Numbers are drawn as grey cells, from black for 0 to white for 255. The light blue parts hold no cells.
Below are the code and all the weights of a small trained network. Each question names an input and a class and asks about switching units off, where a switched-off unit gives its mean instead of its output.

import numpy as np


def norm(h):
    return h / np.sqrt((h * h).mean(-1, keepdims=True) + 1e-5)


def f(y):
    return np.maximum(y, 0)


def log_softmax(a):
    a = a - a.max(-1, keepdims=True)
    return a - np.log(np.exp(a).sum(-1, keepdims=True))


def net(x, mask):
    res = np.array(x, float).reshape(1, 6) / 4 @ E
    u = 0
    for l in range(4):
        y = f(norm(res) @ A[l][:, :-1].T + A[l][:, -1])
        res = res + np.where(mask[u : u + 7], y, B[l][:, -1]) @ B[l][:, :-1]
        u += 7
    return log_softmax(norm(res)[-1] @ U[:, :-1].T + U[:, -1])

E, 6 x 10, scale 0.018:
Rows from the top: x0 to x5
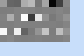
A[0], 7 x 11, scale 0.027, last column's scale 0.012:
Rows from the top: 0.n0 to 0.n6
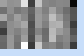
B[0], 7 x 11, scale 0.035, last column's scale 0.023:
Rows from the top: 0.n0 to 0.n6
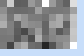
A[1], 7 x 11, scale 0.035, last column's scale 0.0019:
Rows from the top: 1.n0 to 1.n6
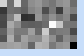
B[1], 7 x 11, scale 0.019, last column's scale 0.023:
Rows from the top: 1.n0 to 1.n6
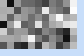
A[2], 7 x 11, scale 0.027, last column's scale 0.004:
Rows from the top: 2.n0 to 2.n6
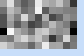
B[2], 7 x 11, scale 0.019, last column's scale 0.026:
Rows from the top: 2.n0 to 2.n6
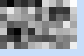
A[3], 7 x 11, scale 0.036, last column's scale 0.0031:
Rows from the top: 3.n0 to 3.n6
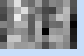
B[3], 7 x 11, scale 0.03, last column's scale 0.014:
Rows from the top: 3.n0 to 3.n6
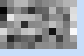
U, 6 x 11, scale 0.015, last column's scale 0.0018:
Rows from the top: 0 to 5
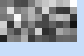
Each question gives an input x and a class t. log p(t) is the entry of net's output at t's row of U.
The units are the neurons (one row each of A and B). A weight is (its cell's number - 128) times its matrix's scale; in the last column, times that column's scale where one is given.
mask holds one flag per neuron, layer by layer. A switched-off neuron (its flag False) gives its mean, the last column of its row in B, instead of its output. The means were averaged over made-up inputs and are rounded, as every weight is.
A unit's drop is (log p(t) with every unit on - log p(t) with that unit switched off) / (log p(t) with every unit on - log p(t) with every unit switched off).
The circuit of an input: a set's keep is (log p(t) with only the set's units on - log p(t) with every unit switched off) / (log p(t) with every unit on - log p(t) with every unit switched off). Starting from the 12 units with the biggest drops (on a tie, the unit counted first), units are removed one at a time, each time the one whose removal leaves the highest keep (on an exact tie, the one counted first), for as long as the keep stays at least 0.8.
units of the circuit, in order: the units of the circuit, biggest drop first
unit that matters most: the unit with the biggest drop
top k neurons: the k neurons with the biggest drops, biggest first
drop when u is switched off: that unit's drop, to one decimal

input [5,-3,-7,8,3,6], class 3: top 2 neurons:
(0.n0, 1.n3)
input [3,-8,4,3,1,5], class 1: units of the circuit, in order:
(0.n0)
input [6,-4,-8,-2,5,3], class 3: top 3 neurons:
(0.n0, 1.n3, 0.n6)
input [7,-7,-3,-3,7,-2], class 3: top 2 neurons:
(0.n0, 0.n6)
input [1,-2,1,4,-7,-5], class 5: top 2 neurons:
(0.n0, 0.n6)
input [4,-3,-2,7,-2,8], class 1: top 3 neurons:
(0.n2, 0.n6, 0.n3)
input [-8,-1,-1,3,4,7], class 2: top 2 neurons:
(0.n0, 0.n2)
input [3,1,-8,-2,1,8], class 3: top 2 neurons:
(0.n5, 0.n4)
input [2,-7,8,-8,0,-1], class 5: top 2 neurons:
(0.n6, 1.n1)
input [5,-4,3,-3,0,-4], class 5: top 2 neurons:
(0.n6, 0.n4)
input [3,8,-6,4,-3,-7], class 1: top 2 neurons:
(0.n2, 0.n6)
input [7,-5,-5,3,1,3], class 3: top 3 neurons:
(0.n5, 0.n4, 0.n0)
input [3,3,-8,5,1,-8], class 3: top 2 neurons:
(0.n5, 0.n4)
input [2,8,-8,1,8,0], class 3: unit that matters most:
1.n3
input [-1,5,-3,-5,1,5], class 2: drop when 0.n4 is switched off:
1.2
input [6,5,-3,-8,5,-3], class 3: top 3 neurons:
(0.n0, 0.n6, 1.n3)
